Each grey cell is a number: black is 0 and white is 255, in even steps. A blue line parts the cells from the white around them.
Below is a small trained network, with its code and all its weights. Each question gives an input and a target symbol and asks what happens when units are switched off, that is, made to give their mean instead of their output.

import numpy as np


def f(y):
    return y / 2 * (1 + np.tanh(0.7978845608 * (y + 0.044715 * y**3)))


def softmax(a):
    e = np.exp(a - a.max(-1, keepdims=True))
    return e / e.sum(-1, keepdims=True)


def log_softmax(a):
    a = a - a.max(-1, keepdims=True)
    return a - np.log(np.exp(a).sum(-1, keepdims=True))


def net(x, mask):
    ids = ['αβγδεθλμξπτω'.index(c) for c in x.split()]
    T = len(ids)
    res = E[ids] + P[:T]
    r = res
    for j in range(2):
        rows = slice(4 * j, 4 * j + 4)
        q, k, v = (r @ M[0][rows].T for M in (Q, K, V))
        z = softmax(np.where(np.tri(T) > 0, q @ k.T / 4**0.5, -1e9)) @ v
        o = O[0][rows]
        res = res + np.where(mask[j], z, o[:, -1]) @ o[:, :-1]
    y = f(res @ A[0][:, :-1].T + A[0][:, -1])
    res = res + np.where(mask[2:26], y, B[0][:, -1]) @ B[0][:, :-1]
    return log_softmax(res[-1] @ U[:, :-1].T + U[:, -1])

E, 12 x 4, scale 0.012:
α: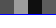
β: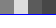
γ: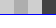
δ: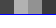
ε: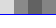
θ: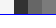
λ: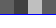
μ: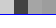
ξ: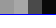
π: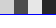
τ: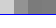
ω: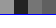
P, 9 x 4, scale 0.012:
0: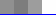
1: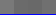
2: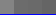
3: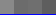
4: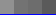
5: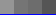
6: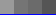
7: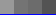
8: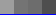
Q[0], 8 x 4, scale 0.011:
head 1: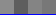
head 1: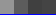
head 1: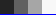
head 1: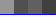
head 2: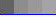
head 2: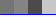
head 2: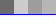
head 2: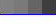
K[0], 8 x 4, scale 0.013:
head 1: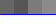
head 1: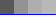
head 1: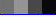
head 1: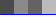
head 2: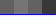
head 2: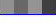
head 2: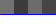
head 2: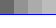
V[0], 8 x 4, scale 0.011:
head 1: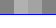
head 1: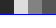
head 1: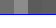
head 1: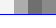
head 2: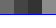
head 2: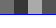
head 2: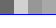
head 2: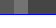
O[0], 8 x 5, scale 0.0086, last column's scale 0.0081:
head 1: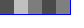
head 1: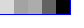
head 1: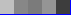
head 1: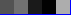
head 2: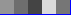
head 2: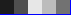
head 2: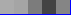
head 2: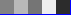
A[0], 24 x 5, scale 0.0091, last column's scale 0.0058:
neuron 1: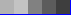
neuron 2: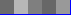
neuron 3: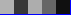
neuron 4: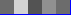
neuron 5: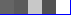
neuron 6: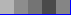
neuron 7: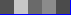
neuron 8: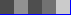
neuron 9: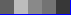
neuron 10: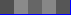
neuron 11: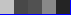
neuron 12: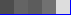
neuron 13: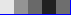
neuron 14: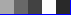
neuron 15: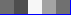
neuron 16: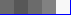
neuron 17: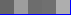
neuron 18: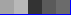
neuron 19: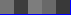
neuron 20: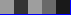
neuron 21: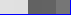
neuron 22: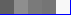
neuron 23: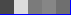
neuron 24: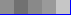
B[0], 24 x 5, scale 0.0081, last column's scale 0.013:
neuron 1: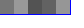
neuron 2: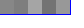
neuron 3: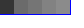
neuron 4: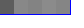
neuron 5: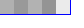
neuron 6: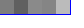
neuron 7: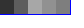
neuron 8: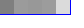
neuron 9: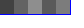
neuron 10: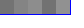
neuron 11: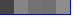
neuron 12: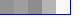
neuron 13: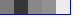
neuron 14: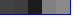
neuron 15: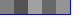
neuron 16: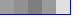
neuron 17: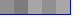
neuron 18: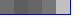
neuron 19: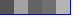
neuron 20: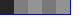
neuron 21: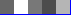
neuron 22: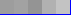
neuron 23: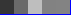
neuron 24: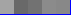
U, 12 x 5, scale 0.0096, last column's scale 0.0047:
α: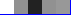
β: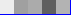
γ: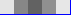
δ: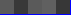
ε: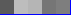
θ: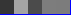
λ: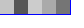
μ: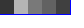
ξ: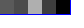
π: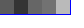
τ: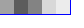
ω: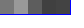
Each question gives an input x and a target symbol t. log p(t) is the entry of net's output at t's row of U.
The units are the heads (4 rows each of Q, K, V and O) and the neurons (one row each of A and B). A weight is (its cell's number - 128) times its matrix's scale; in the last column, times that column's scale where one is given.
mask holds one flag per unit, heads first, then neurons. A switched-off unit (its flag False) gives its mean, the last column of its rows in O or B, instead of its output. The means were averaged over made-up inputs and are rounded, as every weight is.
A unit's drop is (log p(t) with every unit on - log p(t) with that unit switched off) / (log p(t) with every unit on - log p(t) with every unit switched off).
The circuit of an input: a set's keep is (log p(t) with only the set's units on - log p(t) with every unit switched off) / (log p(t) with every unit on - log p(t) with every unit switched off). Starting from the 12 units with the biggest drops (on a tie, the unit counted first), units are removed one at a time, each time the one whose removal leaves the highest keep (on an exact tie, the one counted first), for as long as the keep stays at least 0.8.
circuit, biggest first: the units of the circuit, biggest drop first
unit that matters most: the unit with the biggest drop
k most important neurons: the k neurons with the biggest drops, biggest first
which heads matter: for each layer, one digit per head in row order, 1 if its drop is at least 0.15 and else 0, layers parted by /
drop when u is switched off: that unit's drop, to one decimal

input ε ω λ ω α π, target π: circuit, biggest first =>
(head 1; neuron 21)
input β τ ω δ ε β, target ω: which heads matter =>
11
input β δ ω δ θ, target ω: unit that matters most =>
neuron 21
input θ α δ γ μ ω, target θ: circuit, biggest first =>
(head 1; neuron 19; neuron 13)
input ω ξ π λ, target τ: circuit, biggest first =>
(head 2; head 1)
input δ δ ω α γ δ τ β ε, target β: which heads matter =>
10
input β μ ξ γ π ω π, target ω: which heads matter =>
11
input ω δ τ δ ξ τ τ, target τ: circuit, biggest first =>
(head 1; head 2)
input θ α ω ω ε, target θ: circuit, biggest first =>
(head 1; neuron 13)
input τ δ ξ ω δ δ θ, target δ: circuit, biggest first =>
(head 2; neuron 13; head 1)
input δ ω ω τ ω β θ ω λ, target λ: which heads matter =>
10
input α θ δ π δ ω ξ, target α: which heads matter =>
11
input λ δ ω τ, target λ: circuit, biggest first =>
(head 1; neuron 21)
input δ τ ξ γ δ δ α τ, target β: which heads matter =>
10
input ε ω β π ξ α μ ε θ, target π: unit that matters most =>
neuron 13
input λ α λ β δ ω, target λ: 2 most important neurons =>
(neuron 5; neuron 21)
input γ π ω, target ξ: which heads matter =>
01
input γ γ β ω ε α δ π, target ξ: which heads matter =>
01
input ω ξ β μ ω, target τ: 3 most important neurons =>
(neuron 21; neuron 12; neuron 16)
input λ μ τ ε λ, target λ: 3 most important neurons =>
(neuron 5; neuron 21; neuron 15)
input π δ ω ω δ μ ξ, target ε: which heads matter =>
11
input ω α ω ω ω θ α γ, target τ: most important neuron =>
(neuron 21)
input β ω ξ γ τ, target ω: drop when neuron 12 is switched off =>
0.2
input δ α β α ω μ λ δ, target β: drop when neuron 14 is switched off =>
0.0
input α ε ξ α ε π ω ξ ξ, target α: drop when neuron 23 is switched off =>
0.1
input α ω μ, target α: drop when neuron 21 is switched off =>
-0.1
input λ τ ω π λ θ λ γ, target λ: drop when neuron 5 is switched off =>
0.1
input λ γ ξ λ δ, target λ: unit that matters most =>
head 1
